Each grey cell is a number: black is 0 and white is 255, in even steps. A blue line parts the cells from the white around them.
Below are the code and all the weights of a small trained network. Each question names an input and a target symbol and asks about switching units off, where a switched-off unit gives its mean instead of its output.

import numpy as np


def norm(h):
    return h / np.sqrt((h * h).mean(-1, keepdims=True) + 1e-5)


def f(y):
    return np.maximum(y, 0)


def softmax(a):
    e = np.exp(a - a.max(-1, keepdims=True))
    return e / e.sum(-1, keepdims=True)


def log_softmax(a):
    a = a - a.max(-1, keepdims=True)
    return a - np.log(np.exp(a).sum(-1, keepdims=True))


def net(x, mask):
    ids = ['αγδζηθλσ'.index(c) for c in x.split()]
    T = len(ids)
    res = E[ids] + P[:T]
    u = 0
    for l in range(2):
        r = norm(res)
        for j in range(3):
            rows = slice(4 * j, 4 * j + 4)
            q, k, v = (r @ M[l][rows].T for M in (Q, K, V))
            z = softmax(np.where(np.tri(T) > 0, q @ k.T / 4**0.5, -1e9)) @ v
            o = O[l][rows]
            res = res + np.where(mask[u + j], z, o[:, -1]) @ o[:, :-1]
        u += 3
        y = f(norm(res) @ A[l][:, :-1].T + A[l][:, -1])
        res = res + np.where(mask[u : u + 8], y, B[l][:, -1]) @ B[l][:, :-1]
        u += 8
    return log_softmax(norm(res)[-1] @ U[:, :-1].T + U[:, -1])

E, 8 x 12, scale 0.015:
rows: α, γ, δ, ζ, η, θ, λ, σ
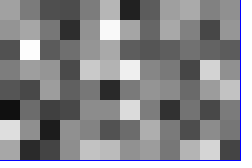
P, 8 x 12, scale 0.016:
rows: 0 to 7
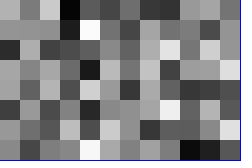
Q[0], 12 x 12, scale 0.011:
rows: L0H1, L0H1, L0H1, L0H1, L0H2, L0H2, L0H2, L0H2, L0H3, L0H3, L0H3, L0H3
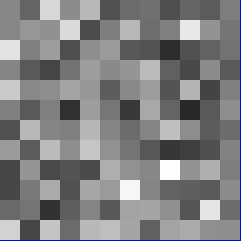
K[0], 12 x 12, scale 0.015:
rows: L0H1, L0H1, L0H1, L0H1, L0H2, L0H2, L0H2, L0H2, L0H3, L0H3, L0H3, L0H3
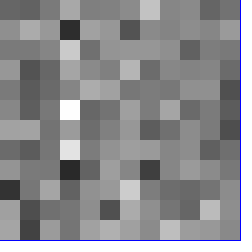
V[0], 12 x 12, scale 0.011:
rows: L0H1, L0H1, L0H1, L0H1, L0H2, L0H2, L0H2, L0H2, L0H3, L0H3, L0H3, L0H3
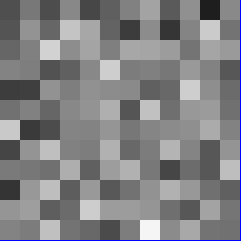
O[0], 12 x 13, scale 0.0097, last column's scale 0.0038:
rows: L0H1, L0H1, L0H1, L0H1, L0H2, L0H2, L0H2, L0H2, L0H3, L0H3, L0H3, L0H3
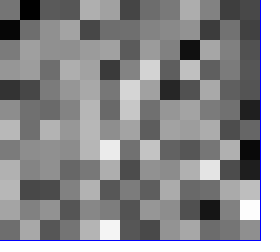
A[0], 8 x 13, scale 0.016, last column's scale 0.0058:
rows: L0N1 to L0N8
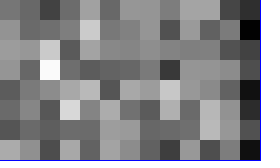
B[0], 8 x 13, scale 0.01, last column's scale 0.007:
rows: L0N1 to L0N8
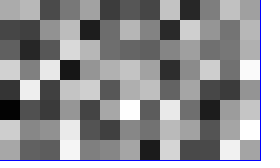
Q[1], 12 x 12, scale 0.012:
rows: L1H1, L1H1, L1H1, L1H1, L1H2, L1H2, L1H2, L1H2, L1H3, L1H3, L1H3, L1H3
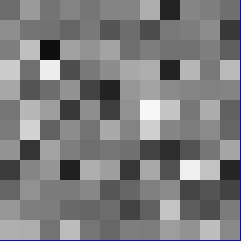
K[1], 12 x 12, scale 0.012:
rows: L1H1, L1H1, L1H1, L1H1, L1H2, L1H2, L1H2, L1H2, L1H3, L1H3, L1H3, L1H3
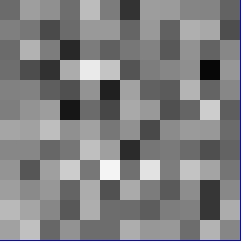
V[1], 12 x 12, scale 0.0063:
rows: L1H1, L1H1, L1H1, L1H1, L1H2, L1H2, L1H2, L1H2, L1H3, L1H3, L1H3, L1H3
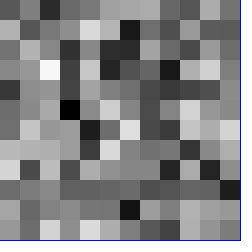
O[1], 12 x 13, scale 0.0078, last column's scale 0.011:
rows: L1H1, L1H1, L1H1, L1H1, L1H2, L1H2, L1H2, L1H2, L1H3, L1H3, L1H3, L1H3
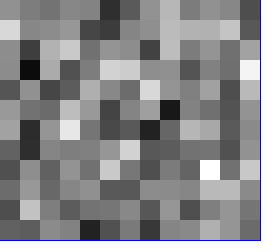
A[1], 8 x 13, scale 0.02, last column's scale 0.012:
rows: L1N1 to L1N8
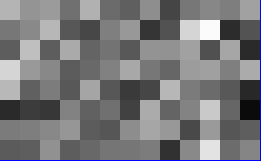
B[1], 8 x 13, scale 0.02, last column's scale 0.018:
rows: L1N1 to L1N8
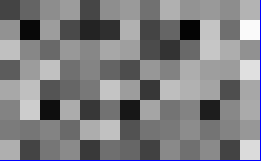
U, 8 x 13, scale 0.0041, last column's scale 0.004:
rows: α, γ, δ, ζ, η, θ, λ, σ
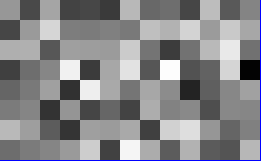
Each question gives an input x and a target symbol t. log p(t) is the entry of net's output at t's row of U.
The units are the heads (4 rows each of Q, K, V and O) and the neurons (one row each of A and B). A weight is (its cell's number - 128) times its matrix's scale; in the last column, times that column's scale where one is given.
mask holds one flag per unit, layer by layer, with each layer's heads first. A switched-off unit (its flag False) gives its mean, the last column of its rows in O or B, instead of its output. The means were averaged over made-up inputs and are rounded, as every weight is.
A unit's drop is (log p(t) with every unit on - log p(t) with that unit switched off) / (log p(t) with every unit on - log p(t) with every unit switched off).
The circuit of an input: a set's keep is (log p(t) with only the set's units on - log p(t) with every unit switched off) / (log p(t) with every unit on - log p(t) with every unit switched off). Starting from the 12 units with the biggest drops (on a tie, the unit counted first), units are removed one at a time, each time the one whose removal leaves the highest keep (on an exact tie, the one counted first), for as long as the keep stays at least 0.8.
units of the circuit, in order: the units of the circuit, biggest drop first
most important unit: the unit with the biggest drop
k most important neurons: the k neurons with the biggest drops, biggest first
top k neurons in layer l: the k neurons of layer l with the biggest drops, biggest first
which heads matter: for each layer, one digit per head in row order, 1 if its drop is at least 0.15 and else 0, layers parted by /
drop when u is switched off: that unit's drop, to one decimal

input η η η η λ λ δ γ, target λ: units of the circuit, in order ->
[L0H2, L1N2]
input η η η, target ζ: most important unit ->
L0H3
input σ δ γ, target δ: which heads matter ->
000 / 000
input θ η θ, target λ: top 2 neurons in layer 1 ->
[L1N5, L1N2]
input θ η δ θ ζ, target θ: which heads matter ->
100 / 000
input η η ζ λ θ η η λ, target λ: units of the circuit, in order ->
[L0H2, L1N5]
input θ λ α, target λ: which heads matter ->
100 / 000
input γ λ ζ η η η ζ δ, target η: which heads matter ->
000 / 010
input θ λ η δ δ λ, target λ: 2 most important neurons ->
[L0N1, L1N5]
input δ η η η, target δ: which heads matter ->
111 / 100
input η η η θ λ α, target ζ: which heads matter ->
000 / 000
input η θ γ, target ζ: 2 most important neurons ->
[L1N2, L0N7]
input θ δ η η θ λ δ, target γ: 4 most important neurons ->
[L0N4, L0N8, L1N2, L1N4]
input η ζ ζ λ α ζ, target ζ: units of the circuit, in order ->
[L1N2, L0H3, L0N6]
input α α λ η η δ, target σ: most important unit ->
L1H3
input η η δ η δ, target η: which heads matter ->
100 / 000
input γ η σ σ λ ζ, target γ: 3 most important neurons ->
[L1N2, L0N4, L1N4]
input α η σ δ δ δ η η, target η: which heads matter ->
100 / 010
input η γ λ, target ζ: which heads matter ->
001 / 000
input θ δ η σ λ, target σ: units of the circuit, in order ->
[L0H2, L0H1, L1N2, L0N5]
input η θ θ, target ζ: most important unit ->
L0H3
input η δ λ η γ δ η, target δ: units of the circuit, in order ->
[L1H1, L1N3, L1N2, L1N8]
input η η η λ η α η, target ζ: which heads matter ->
000 / 000
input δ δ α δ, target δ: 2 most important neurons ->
[L0N8, L1N3]
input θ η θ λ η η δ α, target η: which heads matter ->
000 / 010
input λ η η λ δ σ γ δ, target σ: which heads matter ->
010 / 000
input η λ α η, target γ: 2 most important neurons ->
[L0N4, L1N2]
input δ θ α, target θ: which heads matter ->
010 / 000
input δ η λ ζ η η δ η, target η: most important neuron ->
[L1N2]
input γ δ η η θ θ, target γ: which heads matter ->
100 / 000
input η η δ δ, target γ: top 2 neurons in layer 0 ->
[L0N8, L0N4]
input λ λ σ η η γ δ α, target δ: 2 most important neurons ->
[L1N3, L1N2]
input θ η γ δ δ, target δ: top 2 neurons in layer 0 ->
[L0N2, L0N4]
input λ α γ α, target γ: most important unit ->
L0N8
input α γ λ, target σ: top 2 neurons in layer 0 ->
[L0N5, L0N4]
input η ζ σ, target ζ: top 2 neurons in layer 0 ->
[L0N7, L0N6]
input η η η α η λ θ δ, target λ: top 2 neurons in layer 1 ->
[L1N5, L1N2]
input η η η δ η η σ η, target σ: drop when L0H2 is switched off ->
0.1
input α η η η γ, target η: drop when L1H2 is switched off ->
0.2
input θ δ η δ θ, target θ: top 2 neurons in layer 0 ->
[L0N2, L0N4]
